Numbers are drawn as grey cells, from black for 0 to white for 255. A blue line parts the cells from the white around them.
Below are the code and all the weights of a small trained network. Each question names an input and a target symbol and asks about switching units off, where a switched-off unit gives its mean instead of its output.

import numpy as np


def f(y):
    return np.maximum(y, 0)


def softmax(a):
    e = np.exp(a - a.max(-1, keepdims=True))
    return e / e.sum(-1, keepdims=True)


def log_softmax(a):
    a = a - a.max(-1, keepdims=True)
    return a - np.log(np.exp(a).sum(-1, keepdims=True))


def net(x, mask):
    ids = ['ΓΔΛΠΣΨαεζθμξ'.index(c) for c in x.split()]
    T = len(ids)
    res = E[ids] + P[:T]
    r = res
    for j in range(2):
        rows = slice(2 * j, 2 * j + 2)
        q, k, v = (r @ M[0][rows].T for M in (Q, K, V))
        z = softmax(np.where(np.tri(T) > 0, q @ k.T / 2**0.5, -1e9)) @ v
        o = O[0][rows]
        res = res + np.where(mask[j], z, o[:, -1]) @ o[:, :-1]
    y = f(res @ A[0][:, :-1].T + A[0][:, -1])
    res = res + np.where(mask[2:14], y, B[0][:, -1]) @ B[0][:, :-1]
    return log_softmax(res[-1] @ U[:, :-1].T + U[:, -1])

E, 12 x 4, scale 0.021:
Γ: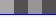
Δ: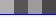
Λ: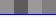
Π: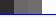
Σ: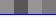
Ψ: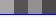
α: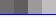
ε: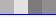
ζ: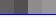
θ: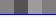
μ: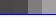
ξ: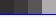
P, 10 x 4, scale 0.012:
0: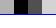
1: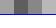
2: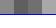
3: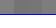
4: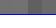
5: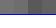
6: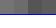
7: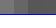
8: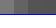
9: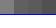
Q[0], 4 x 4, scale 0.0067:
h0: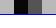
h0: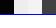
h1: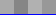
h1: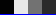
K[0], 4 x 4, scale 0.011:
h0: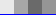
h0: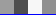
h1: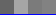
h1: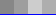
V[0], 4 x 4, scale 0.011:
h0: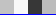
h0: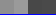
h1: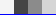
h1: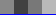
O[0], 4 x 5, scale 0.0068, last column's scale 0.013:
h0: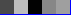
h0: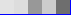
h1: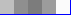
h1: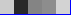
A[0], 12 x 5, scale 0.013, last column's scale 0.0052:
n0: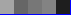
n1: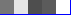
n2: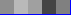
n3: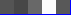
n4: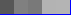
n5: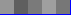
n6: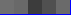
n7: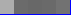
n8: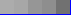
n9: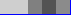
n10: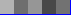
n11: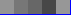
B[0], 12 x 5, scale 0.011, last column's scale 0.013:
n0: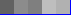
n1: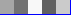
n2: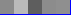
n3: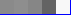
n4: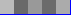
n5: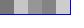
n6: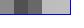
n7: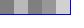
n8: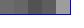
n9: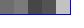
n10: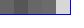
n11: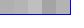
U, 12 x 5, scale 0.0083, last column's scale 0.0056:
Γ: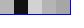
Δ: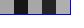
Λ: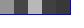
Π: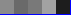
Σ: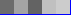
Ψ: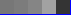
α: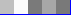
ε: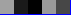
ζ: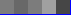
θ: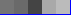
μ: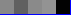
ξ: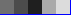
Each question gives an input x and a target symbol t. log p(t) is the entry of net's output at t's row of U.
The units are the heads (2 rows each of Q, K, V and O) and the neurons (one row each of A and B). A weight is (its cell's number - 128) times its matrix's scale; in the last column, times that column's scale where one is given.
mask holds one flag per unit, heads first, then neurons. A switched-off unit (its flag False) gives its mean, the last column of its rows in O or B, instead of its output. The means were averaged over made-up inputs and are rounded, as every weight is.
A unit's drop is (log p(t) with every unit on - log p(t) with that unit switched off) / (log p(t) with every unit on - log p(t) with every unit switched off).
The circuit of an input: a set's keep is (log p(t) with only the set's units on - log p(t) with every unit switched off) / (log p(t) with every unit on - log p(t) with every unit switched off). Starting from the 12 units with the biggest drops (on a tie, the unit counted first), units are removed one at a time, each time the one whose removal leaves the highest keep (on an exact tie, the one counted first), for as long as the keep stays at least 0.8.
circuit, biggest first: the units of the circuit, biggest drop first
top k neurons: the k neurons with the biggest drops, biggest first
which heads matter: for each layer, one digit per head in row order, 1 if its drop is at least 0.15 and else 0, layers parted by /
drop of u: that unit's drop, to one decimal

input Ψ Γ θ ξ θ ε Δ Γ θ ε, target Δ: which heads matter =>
01
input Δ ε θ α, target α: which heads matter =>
11
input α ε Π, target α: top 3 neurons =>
n3; n10; n5
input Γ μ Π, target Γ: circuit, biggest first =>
h0
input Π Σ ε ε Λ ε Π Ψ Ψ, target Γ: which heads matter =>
11
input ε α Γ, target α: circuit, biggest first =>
h0; n10
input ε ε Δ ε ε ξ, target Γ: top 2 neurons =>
n1; n6
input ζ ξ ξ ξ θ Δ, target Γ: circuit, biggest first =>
h0; n11
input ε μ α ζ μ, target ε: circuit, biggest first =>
h0; n6; n7
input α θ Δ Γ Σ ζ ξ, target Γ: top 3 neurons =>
n9; n10; n8
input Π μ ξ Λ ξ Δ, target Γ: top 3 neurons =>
n11; n9; n3
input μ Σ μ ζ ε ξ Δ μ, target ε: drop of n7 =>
0.2
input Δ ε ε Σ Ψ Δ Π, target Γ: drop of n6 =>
0.2
